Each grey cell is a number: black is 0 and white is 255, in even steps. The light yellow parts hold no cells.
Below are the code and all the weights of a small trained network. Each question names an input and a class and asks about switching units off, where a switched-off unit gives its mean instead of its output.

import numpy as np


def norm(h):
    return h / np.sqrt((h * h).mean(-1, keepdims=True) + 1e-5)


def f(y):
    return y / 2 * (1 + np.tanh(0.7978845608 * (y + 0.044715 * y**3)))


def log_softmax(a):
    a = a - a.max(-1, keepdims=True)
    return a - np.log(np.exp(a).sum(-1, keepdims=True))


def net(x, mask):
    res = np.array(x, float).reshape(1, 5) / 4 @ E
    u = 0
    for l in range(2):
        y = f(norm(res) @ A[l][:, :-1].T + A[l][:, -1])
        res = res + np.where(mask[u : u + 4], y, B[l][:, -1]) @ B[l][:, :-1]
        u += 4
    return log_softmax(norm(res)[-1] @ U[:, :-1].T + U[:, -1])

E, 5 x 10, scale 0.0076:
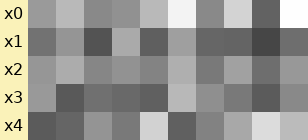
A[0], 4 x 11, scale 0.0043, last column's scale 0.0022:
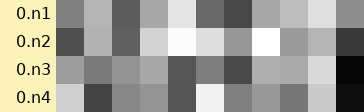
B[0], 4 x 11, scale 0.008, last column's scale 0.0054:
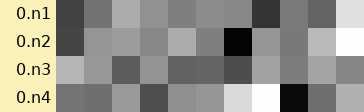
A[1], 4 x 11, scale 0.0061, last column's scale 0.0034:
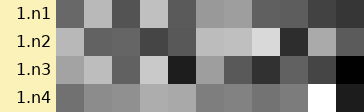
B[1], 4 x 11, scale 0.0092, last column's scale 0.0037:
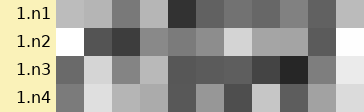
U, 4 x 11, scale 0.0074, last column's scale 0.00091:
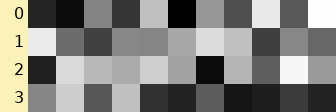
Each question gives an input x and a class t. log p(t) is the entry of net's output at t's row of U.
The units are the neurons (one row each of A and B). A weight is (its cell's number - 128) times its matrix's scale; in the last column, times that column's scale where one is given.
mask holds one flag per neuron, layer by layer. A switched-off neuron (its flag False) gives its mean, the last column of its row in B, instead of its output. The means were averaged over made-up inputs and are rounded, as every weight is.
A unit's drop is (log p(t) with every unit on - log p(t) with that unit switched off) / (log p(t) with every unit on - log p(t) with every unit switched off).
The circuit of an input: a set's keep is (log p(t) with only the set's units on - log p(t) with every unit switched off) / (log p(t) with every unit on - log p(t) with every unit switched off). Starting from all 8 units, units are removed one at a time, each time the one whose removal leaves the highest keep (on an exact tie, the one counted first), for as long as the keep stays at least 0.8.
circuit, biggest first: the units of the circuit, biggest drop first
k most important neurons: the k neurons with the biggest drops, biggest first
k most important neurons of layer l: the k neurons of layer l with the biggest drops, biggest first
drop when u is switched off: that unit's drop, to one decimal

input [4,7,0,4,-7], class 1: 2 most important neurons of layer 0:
[0.n4 0.n1]
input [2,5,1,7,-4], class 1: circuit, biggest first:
[1.n2]
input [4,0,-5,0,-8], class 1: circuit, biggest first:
[1.n2 0.n1]
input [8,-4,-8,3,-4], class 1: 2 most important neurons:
[1.n2 0.n4]
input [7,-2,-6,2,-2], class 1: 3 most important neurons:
[0.n4 1.n2 1.n3]
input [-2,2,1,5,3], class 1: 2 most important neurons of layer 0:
[0.n1 0.n2]
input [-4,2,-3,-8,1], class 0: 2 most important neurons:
[1.n3 1.n4]
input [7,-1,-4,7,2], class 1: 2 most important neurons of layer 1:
[1.n2 1.n3]
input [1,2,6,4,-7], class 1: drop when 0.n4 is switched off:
0.4
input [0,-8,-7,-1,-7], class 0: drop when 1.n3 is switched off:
0.2
